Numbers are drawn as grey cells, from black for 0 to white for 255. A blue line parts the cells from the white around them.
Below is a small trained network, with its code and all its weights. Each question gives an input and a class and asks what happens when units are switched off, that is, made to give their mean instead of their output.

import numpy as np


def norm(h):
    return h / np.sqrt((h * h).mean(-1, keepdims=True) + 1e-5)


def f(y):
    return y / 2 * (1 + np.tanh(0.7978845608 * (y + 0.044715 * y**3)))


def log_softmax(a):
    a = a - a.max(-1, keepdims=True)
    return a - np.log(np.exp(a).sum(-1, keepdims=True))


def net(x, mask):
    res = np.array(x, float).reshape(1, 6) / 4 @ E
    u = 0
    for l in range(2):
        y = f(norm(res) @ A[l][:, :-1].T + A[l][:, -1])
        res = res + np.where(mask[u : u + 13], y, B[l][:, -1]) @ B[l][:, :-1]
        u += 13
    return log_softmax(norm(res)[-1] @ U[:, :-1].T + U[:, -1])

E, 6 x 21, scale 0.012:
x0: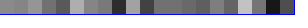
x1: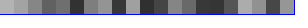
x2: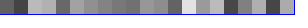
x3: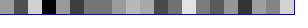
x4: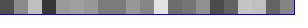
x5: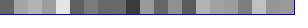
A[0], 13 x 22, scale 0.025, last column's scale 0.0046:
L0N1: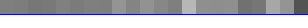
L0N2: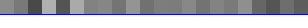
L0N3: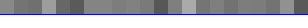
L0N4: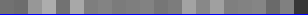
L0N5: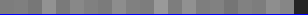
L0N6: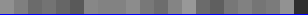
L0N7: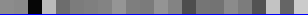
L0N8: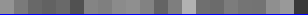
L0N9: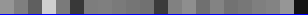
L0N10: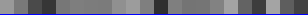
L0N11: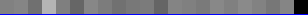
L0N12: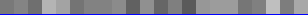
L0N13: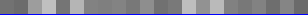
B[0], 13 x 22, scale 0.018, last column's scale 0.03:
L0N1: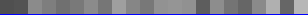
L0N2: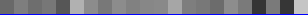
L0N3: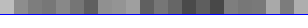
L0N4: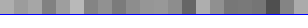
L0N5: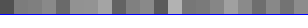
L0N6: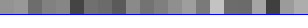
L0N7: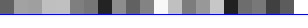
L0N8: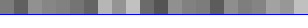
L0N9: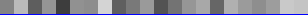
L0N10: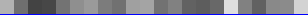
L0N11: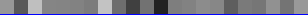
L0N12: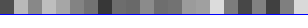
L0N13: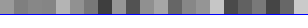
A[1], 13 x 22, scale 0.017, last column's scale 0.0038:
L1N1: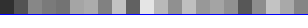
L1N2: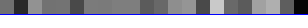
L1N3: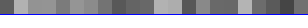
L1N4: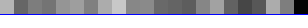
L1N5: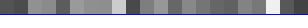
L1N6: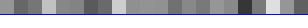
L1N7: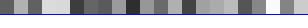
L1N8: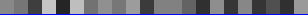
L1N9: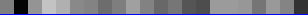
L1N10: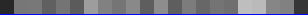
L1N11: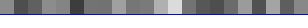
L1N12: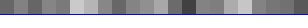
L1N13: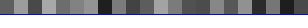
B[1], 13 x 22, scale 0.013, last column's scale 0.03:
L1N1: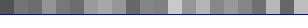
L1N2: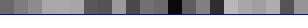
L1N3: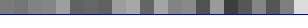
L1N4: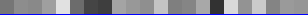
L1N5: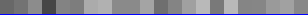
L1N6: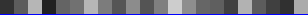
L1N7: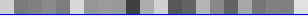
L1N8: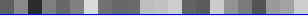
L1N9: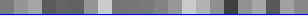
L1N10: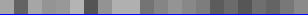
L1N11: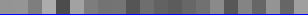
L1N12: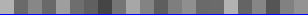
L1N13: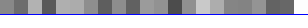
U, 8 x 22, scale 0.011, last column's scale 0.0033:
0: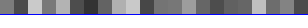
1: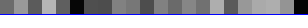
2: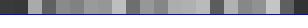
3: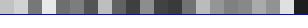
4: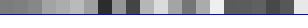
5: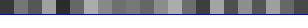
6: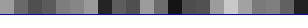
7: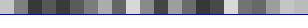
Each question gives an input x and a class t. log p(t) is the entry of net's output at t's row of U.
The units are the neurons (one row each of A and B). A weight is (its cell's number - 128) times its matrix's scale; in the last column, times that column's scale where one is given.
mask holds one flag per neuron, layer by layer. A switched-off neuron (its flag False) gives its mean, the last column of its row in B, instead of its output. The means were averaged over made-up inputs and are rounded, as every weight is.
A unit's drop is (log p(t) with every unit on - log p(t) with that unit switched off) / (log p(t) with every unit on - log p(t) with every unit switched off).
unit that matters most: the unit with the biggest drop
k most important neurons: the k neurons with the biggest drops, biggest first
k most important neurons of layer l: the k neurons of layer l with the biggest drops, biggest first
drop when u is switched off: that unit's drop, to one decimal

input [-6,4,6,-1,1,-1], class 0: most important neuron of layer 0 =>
L0N7
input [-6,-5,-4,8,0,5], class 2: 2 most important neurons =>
L0N7, L0N1
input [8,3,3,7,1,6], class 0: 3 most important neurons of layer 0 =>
L0N10, L0N9, L0N7
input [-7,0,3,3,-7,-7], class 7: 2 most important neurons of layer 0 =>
L0N10, L0N8
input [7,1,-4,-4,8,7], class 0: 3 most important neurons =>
L0N7, L0N2, L0N12
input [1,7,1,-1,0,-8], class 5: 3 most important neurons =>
L0N2, L1N8, L0N7
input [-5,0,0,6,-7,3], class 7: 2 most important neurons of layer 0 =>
L0N7, L0N9
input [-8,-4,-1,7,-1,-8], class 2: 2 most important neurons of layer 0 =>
L0N1, L0N9
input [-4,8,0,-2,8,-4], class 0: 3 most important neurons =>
L0N2, L0N7, L0N10
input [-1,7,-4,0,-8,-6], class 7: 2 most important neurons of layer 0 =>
L0N10, L0N9
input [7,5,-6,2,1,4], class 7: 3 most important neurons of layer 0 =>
L0N7, L0N13, L0N12
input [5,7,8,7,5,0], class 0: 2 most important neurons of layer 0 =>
L0N10, L0N9
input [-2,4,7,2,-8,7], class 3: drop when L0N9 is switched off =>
0.2
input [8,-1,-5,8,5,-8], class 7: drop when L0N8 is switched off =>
0.0
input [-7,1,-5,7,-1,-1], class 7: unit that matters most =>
L0N10
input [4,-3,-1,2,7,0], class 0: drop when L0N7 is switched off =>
0.6
